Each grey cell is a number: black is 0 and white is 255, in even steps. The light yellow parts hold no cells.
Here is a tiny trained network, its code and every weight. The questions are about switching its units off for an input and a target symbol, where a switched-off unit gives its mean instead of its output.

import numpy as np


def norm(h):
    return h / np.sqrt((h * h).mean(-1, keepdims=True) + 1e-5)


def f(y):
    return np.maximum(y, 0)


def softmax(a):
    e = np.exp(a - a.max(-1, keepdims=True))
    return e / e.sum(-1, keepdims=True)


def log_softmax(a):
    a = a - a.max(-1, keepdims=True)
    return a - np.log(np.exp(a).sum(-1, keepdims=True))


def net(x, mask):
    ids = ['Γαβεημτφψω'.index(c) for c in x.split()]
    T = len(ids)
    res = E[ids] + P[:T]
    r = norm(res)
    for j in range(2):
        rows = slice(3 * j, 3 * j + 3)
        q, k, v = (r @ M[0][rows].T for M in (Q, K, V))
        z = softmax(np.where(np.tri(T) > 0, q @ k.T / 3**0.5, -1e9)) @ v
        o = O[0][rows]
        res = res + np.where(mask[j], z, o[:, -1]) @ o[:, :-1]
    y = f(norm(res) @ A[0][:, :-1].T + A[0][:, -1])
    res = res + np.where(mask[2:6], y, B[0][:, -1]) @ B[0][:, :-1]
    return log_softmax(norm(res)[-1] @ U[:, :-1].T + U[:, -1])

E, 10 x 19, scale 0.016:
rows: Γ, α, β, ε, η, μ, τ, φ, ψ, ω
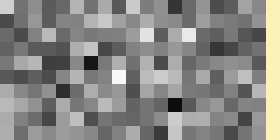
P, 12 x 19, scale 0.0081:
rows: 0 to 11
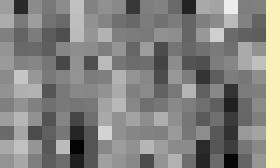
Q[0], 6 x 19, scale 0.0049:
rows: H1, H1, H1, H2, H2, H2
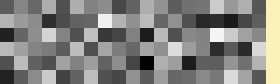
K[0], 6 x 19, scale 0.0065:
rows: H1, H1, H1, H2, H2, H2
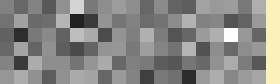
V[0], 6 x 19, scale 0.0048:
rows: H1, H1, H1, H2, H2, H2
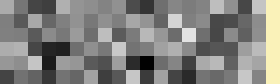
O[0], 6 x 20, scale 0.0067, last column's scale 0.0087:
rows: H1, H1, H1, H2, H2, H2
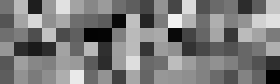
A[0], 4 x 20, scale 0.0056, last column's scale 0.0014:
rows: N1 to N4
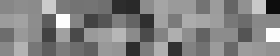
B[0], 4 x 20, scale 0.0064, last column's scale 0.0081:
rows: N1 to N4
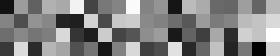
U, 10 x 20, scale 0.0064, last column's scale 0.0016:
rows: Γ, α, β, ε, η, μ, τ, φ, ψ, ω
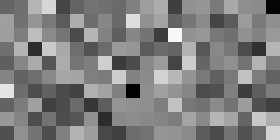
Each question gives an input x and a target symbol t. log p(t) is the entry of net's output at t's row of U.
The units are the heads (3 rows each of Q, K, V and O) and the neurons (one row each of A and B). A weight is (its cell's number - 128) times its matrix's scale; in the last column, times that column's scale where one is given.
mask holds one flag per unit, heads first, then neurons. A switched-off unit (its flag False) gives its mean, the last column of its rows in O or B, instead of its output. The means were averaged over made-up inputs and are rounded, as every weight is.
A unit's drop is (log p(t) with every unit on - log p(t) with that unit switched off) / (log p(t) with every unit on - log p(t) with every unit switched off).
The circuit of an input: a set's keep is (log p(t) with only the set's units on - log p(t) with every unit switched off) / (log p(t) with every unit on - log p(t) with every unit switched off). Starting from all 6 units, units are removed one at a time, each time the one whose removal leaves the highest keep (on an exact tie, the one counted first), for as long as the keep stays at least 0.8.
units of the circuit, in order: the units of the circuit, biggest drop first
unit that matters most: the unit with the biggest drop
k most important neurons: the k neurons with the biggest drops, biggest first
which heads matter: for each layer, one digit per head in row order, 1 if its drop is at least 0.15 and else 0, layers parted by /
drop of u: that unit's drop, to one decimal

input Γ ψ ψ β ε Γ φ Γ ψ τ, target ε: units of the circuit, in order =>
[H1, N1]
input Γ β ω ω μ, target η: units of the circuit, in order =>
[H1, H2]
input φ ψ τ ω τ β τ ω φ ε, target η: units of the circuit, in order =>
[H1, N4, N3]
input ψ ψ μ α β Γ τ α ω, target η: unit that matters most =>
H2
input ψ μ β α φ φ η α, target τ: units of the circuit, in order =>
[H1, H2]
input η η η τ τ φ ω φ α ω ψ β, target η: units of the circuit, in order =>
[N4, N2]
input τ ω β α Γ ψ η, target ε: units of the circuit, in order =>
[N4, H1, H2, N1]
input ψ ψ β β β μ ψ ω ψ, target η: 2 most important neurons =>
[N1, N3]
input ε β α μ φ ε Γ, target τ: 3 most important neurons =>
[N1, N3, N2]
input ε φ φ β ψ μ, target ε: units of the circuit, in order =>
[N4, H1]
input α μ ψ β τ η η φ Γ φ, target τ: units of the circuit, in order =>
[H2, H1]
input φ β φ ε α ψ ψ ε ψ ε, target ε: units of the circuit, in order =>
[H1, H2, N1, N4]
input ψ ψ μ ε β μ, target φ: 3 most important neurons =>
[N4, N2, N3]
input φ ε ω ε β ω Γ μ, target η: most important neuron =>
[N2]
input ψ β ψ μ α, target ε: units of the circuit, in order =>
[N4, H1]
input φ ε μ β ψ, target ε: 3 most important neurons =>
[N4, N1, N3]
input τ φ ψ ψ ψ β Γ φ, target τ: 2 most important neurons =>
[N1, N3]
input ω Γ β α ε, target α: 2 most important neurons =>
[N1, N3]
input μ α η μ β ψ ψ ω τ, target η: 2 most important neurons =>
[N1, N2]
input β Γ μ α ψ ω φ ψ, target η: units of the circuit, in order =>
[H2]
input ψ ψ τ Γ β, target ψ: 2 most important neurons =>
[N3, N4]
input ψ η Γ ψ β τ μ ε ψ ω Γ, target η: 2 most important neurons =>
[N2, N1]
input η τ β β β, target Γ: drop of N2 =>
0.0
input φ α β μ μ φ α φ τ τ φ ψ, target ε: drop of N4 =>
1.2
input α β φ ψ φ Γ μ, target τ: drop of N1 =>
0.1
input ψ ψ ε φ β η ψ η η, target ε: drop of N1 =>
0.2
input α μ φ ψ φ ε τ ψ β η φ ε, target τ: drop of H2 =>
0.1
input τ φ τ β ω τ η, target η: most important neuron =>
[N2]
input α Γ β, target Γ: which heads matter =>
11
